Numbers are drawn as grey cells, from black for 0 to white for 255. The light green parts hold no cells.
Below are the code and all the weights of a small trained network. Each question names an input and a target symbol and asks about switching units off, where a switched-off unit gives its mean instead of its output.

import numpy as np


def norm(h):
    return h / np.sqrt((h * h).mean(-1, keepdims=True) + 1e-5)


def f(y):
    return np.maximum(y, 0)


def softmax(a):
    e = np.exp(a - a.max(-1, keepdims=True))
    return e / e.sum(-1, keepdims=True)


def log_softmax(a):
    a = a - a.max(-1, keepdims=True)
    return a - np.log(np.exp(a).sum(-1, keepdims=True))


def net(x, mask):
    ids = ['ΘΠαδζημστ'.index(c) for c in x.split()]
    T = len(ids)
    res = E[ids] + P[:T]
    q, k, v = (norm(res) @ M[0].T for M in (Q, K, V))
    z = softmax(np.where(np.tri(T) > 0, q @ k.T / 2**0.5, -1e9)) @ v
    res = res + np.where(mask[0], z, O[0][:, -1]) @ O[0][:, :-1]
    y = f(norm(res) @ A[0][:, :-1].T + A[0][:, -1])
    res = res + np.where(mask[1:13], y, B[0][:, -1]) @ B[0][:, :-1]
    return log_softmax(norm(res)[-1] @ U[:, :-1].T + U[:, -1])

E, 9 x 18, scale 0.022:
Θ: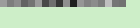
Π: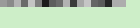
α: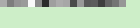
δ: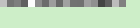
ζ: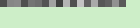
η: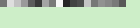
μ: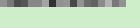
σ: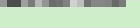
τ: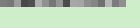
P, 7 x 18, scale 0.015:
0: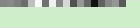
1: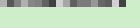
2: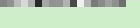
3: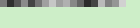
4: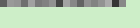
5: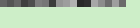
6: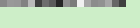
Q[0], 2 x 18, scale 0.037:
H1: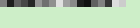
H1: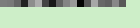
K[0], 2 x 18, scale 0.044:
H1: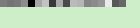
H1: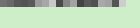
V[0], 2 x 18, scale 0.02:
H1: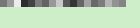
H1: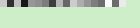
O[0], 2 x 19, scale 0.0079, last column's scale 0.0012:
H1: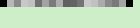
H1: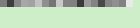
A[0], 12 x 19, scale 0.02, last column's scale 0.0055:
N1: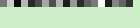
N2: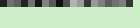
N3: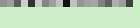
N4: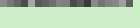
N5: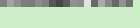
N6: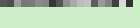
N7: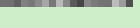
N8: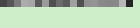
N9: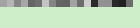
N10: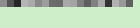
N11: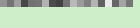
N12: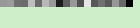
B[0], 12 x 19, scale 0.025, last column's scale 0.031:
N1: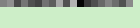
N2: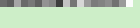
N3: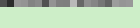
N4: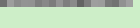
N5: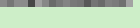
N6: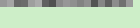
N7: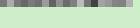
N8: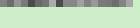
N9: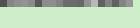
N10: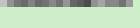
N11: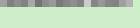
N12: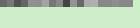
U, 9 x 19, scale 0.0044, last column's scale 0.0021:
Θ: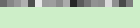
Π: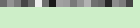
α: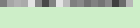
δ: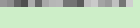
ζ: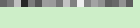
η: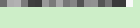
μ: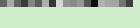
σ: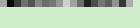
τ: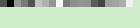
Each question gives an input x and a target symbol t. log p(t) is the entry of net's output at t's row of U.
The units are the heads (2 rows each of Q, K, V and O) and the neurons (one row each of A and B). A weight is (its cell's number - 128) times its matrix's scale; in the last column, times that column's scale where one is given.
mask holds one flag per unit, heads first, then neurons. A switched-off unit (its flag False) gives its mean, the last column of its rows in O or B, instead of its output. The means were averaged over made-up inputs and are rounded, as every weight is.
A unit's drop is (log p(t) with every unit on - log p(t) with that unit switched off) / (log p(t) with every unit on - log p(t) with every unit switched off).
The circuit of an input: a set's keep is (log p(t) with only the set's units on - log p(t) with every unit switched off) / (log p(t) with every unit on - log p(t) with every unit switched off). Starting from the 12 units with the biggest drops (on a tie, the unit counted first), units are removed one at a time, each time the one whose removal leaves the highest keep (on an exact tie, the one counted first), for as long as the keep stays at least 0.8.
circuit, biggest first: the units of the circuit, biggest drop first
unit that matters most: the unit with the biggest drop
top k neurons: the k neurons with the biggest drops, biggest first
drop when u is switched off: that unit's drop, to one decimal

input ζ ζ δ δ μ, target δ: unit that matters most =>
N2
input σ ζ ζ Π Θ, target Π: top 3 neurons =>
N6, N2, N5
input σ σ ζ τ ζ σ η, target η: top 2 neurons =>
N1, N9
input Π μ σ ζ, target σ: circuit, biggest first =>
H1, N2
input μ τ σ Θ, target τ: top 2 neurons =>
N2, N3
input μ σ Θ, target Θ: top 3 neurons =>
N2, N5, N7
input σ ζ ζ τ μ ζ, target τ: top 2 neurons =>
N2, N3
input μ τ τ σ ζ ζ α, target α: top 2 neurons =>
N2, N4
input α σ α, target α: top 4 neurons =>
N2, N7, N8, N11
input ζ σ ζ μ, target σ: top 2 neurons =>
N2, N7
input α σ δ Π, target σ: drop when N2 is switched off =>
0.2
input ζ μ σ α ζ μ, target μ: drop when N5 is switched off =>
0.0
